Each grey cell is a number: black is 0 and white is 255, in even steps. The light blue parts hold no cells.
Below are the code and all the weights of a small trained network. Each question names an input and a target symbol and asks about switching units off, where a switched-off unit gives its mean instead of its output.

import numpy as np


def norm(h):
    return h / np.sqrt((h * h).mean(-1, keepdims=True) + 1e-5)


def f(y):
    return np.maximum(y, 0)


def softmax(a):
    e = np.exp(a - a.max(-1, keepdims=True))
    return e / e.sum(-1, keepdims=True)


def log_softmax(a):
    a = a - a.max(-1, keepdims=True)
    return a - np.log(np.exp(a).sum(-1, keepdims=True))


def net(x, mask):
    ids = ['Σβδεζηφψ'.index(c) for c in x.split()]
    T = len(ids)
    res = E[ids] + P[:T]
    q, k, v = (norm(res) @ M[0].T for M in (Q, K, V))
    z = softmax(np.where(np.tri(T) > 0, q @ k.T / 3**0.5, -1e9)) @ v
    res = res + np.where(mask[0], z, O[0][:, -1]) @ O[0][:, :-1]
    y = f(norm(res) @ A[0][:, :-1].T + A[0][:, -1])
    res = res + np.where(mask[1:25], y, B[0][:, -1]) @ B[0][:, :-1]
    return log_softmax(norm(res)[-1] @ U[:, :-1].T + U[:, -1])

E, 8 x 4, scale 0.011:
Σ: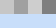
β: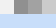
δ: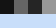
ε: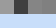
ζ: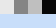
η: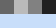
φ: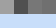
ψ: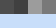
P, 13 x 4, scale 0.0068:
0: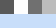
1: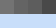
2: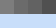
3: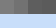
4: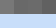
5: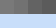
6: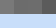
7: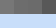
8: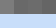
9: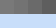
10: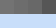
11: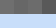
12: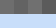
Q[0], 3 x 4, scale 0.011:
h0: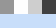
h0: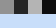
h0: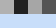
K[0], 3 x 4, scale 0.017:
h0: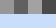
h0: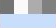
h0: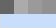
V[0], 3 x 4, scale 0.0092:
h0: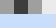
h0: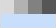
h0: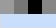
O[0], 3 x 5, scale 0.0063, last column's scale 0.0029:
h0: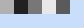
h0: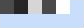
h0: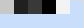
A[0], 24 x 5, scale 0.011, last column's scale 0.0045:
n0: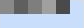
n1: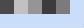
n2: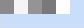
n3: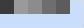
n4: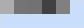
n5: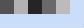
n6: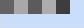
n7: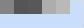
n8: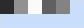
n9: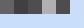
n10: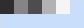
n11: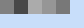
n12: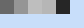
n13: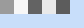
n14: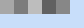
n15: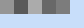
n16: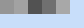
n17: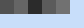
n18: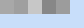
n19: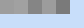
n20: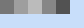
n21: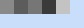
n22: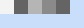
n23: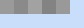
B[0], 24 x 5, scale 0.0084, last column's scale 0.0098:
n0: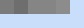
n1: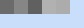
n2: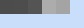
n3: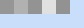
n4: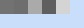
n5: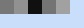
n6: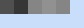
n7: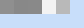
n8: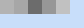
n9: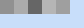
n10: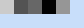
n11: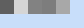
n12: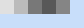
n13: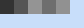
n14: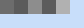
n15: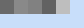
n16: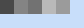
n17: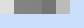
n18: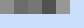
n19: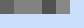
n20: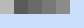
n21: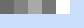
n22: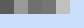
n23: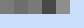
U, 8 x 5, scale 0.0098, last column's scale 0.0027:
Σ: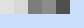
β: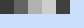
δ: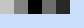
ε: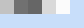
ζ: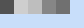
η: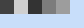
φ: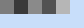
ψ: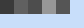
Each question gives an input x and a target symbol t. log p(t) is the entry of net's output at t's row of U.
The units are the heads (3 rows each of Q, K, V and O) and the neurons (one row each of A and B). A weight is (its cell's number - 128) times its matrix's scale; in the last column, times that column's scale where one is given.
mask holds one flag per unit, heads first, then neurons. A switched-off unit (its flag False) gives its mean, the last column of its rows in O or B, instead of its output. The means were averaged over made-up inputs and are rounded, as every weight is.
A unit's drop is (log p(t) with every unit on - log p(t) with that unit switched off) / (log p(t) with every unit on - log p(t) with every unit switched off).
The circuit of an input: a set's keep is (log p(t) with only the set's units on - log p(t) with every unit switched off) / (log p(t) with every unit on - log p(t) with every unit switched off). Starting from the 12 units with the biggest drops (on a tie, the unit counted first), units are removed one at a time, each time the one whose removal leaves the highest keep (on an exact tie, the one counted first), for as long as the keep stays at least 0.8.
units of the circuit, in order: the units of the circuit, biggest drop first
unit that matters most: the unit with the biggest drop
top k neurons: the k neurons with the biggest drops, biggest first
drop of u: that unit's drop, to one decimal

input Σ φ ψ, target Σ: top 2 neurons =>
[n8, n10]
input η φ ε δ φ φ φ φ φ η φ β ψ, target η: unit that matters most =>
h0
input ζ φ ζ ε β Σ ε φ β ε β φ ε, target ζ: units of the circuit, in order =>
[h0, n8]
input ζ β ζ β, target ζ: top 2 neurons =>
[n11, n22]
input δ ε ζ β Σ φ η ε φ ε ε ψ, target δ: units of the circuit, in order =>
[h0, n17]
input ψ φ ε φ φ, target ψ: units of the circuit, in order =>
[h0, n13, n10]
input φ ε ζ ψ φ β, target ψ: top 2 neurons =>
[n22, n17]
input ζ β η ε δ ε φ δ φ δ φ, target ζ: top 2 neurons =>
[n8, n3]
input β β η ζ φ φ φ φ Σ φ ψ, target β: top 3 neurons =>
[n11, n17, n9]
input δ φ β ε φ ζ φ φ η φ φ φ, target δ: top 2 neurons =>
[n5, n17]
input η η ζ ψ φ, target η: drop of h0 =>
1.1
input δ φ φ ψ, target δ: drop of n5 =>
0.1
